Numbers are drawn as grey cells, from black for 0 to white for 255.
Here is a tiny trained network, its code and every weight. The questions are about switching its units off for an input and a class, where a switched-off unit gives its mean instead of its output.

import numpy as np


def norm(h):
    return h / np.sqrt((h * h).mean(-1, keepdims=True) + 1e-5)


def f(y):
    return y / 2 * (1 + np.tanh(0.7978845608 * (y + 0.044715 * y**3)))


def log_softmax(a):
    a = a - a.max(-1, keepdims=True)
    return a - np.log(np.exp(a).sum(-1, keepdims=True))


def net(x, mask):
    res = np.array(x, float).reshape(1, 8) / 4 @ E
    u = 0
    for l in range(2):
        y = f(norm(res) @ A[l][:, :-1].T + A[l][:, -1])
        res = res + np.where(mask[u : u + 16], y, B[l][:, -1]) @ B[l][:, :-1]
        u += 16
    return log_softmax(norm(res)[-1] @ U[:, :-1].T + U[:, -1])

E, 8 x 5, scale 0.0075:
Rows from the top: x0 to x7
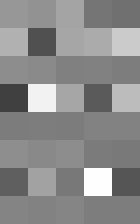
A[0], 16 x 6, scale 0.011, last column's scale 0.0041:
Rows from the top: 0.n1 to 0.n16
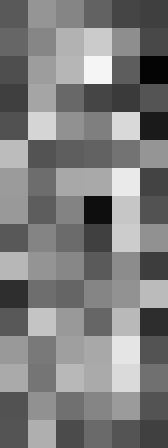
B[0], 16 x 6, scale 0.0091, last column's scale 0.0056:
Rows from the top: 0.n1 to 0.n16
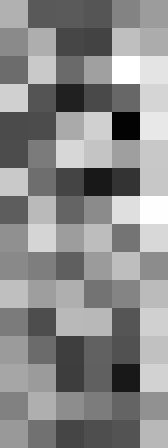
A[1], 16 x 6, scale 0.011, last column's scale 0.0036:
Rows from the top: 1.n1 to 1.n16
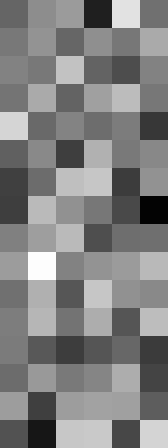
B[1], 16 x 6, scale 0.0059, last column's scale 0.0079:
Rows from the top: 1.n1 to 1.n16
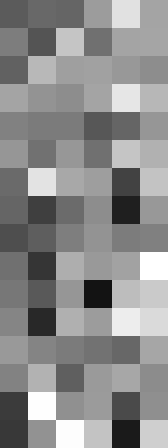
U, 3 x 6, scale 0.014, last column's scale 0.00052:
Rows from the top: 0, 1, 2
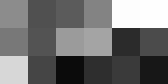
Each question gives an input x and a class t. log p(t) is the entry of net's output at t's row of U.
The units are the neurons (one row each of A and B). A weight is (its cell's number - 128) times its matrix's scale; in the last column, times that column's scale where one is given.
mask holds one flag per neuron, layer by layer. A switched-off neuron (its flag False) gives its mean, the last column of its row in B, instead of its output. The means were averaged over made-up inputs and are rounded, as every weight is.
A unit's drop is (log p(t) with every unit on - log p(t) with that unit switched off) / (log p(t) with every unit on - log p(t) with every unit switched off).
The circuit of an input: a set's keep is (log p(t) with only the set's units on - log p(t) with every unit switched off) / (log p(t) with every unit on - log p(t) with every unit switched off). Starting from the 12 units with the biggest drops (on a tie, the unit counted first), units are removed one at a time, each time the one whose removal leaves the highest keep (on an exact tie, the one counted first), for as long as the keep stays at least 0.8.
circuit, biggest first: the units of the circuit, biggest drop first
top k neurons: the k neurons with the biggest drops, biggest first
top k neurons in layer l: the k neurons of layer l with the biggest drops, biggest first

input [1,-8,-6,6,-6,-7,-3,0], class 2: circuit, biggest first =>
[0.n4]
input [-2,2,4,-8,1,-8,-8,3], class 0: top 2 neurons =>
[0.n8, 0.n5]
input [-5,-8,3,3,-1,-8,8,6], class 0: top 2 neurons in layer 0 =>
[0.n3, 0.n7]
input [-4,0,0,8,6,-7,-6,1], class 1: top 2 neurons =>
[0.n5, 0.n12]
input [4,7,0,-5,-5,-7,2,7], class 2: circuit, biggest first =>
[0.n7, 0.n14]
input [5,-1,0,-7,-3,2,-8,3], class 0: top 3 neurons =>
[0.n8, 0.n5, 0.n12]
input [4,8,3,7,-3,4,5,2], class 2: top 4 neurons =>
[0.n7, 0.n14, 0.n13, 0.n2]
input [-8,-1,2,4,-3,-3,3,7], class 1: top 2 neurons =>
[0.n5, 0.n8]
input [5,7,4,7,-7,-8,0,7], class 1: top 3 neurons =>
[0.n5, 0.n12, 0.n4]
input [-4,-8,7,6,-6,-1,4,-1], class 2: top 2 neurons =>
[0.n4, 0.n16]
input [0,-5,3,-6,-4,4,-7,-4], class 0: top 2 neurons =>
[0.n5, 0.n8]
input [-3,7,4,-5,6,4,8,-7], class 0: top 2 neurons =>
[0.n3, 0.n4]
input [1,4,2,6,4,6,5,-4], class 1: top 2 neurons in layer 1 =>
[1.n8, 1.n7]
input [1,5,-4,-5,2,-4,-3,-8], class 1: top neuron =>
[0.n6]
